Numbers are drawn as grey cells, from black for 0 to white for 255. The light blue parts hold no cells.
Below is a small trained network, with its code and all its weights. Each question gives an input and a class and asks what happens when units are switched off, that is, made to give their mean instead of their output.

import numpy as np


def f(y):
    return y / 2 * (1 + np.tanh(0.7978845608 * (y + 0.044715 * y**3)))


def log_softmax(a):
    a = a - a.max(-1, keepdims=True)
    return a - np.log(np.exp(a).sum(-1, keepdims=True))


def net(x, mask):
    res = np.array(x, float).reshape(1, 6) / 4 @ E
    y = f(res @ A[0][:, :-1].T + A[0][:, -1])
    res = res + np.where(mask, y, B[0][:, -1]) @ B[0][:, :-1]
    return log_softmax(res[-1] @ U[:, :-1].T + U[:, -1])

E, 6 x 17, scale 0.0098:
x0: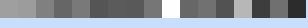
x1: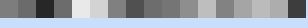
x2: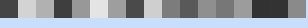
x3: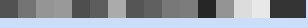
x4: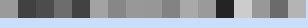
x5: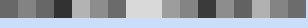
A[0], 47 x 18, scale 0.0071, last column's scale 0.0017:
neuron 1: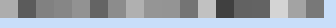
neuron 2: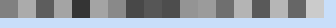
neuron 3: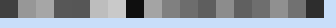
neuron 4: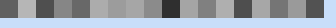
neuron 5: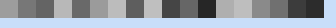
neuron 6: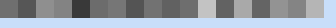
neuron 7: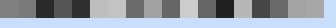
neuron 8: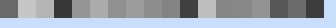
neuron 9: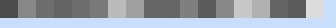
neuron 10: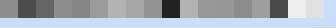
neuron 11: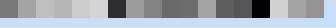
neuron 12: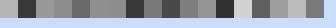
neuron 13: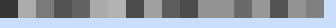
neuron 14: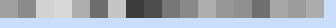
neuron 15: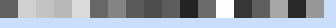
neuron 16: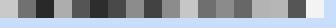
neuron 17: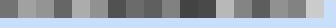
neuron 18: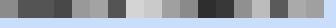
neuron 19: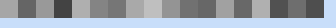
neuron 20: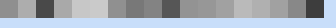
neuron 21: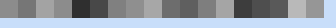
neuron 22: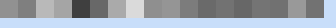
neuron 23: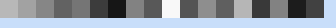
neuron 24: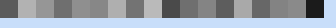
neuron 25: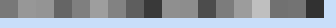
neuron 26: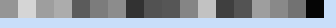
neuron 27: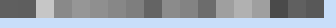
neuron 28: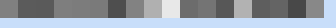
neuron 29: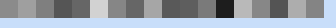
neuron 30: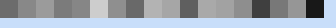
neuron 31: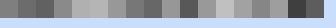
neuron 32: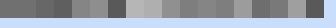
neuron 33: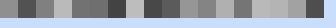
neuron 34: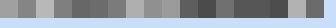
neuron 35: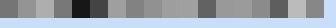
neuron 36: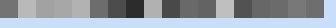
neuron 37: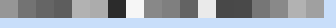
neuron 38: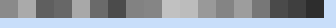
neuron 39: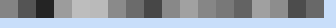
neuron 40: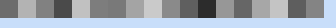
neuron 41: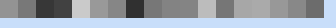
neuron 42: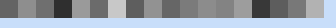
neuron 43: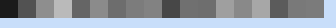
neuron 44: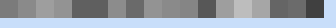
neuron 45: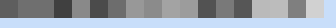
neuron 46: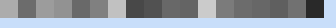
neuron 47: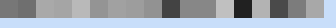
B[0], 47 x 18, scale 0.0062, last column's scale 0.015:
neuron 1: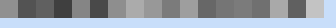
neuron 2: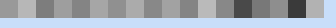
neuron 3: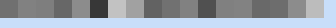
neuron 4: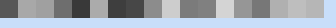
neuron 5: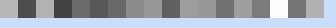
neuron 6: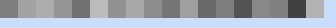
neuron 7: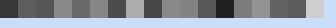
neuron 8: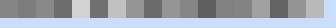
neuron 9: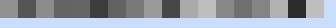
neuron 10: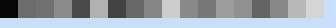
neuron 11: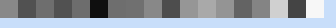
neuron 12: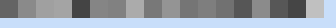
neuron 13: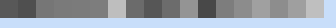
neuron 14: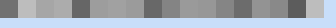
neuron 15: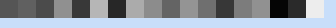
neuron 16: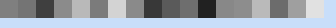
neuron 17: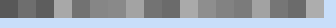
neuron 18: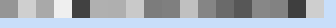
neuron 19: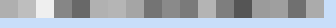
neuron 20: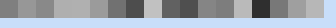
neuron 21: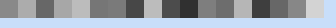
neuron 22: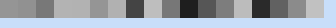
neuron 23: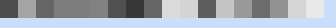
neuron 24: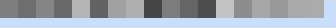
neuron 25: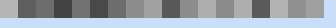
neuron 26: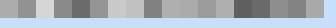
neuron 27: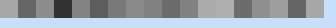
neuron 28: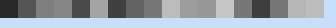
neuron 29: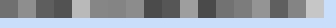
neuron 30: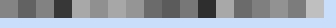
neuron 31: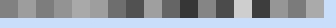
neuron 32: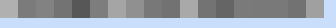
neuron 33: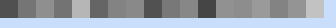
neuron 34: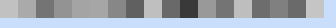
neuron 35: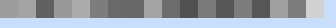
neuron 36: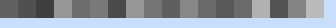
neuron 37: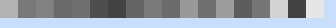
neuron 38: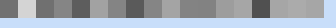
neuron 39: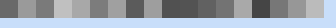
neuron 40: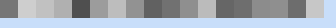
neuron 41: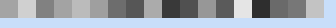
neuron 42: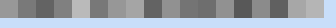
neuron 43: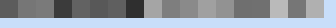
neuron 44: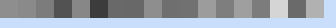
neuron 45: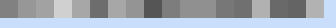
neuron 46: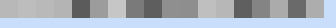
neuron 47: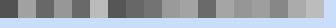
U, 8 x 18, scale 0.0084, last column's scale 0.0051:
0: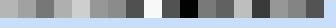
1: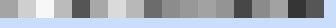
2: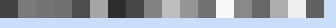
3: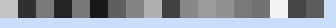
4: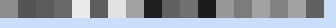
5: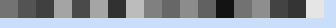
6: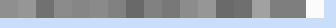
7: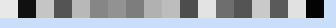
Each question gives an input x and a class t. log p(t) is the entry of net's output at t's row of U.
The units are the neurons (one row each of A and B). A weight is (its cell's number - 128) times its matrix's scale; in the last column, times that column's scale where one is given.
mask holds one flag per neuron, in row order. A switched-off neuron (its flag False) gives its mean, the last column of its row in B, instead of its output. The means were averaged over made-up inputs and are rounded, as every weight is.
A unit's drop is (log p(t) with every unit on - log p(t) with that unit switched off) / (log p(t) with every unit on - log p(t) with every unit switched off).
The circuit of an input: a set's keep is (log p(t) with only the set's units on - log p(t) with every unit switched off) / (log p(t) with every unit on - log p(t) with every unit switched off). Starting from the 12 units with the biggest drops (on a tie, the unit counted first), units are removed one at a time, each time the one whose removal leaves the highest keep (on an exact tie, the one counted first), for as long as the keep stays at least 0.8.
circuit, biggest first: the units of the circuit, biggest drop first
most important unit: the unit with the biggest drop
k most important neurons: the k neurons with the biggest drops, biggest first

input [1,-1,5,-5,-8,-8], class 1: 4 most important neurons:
(neuron 46; neuron 26; neuron 14; neuron 7)
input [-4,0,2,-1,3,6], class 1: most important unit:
neuron 18
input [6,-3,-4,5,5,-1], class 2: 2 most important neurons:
(neuron 23; neuron 28)
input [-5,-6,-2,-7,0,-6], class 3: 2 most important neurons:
(neuron 11; neuron 1)
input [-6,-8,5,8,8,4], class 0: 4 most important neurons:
(neuron 22; neuron 35; neuron 11; neuron 21)
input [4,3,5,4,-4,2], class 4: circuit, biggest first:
(neuron 8; neuron 3)
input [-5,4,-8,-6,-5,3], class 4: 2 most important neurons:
(neuron 16; neuron 33)
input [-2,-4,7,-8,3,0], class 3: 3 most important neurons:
(neuron 11; neuron 37; neuron 16)
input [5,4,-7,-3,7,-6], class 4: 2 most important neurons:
(neuron 16; neuron 15)
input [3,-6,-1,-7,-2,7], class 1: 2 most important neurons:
(neuron 40; neuron 18)
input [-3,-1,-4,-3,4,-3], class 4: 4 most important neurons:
(neuron 15; neuron 16; neuron 33; neuron 18)
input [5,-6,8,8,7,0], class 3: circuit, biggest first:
(neuron 9; neuron 5)
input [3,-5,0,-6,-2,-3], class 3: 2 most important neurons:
(neuron 11; neuron 41)
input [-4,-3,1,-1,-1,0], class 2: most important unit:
neuron 41
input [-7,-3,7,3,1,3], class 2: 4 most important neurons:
(neuron 4; neuron 10; neuron 16; neuron 47)
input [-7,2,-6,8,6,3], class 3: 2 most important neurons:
(neuron 9; neuron 5)
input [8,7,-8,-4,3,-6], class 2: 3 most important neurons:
(neuron 23; neuron 28; neuron 21)
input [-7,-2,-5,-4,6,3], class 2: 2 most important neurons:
(neuron 10; neuron 4)
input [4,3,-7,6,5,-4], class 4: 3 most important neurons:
(neuron 16; neuron 11; neuron 37)
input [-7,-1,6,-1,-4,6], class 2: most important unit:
neuron 4
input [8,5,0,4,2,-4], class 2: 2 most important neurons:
(neuron 23; neuron 28)
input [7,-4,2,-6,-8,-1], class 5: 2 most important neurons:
(neuron 15; neuron 36)
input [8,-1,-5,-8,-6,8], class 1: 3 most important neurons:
(neuron 40; neuron 45; neuron 19)
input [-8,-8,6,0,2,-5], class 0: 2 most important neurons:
(neuron 21; neuron 22)
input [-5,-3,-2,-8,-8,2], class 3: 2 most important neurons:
(neuron 11; neuron 37)
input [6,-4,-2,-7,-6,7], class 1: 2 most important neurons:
(neuron 40; neuron 19)
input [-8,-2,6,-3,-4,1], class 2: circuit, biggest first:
(neuron 4)
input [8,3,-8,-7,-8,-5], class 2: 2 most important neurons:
(neuron 23; neuron 38)
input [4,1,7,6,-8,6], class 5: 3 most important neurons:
(neuron 15; neuron 36; neuron 16)
